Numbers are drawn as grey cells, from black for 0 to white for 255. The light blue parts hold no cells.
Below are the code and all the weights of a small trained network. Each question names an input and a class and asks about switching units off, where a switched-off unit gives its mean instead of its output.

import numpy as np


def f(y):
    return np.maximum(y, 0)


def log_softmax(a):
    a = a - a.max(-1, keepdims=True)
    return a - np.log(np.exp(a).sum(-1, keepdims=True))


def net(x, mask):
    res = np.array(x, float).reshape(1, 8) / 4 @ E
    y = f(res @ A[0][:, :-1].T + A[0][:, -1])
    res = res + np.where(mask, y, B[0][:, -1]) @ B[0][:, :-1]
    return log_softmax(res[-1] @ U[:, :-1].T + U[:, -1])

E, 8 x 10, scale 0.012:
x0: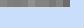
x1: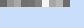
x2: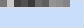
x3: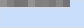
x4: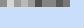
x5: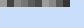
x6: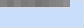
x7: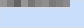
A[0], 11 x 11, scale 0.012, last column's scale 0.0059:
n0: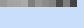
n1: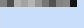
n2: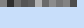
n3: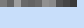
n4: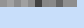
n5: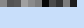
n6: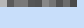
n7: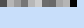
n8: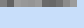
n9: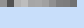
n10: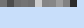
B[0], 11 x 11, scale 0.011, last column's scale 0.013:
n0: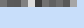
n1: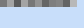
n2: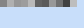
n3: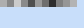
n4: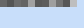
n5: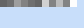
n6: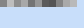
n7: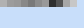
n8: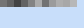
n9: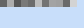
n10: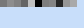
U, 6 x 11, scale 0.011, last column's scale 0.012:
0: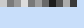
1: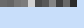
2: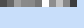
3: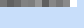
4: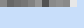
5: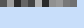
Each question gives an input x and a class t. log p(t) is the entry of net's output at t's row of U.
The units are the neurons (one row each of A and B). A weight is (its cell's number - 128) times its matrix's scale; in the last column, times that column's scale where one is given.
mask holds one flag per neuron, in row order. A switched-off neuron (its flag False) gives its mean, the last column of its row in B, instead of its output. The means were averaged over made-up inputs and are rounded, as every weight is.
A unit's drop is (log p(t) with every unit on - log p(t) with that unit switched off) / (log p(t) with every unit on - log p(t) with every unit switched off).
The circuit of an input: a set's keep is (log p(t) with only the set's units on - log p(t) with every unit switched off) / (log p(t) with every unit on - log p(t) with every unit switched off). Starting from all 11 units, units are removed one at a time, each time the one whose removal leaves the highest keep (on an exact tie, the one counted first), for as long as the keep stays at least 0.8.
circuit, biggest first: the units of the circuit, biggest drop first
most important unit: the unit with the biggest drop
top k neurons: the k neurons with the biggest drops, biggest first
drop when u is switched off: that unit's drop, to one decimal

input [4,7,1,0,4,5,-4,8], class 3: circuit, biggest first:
[n5]
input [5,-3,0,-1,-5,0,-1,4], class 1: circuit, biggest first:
[n10, n2]
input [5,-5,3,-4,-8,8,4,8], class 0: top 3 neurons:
[n6, n3, n4]
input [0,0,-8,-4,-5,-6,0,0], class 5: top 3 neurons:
[n9, n8, n1]
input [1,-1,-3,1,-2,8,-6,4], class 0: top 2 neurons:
[n3, n6]
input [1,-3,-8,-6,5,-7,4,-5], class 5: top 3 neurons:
[n9, n8, n1]
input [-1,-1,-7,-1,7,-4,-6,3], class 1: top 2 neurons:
[n0, n4]
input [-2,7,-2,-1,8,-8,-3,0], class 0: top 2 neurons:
[n7, n5]
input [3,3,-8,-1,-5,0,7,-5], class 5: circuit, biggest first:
[n9, n1]
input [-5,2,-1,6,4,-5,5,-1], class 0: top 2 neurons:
[n7, n5]
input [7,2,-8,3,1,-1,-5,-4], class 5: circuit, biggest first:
[n9, n1]
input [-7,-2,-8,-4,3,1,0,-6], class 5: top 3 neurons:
[n9, n1, n8]
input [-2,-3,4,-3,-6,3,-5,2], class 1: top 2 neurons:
[n2, n10]
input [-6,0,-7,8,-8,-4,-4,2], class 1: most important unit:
n10
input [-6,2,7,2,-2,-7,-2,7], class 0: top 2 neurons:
[n7, n9]
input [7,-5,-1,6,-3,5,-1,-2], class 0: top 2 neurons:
[n6, n3]
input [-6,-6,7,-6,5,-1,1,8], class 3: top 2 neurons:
[n9, n5]
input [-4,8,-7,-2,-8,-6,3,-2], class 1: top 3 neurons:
[n10, n5, n2]
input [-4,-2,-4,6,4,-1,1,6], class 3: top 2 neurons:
[n10, n2]
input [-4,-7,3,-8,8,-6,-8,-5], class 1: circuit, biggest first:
[n0]
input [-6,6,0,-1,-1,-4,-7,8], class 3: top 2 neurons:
[n5, n3]
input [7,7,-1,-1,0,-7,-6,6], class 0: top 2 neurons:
[n7, n5]
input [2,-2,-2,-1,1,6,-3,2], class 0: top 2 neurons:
[n3, n6]
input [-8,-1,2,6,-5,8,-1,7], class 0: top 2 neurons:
[n6, n3]
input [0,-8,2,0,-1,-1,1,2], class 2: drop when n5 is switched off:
0.8
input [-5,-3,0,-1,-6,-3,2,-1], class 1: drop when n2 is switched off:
0.3
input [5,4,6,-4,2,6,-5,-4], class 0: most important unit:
n3
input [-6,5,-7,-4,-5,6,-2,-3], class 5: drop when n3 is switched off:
-0.1
